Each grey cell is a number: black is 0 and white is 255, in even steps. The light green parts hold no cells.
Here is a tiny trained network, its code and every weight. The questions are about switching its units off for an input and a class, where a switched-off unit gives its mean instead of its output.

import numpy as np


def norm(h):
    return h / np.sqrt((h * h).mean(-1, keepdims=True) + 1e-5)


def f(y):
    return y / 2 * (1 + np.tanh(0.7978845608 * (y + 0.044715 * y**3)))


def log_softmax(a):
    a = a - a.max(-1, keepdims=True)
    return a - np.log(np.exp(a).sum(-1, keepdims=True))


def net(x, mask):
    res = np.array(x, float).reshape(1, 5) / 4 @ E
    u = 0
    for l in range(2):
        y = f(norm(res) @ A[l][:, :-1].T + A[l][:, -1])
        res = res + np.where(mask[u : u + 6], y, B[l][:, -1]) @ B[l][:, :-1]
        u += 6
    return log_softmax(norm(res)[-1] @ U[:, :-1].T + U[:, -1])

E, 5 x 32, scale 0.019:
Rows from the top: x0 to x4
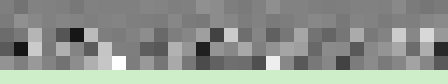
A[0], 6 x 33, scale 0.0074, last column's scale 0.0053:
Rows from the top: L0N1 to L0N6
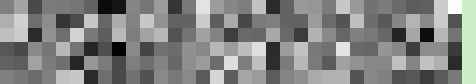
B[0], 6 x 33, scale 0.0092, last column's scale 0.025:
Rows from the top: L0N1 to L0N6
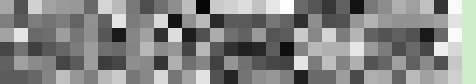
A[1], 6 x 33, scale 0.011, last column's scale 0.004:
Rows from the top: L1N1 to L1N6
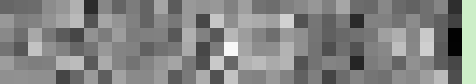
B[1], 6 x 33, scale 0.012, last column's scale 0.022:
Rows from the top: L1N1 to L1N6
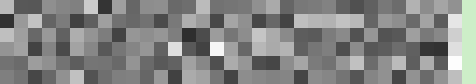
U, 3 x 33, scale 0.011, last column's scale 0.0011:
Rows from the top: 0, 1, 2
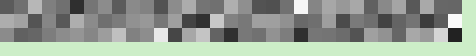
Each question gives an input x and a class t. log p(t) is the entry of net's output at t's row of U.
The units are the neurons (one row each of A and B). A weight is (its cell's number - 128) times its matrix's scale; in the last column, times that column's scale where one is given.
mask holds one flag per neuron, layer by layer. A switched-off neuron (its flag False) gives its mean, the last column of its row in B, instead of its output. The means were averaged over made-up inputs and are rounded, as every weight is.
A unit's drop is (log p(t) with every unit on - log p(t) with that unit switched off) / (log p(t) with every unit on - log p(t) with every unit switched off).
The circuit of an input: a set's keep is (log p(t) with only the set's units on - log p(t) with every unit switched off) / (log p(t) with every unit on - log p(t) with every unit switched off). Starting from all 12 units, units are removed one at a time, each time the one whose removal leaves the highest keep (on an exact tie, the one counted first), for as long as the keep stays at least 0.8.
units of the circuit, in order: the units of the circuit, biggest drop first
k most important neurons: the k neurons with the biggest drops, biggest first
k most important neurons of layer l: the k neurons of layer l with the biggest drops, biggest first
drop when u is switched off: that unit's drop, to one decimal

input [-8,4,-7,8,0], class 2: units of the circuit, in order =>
L0N6
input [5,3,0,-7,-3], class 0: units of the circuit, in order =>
L0N1, L1N2
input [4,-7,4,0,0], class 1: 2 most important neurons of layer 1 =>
L1N3, L1N2
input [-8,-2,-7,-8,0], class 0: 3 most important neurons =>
L0N1, L0N4, L1N5
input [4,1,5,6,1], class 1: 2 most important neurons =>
L0N3, L0N4
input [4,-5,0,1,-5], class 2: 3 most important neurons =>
L0N4, L0N6, L0N3
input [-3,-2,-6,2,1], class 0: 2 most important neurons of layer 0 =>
L0N4, L0N2
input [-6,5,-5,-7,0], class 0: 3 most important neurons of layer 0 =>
L0N1, L0N4, L0N5
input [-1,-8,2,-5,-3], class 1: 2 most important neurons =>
L0N1, L1N4
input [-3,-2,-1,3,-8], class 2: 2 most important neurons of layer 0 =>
L0N4, L0N6
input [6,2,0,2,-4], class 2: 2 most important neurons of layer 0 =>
L0N4, L0N6
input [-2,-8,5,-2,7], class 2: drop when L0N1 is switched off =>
0.2
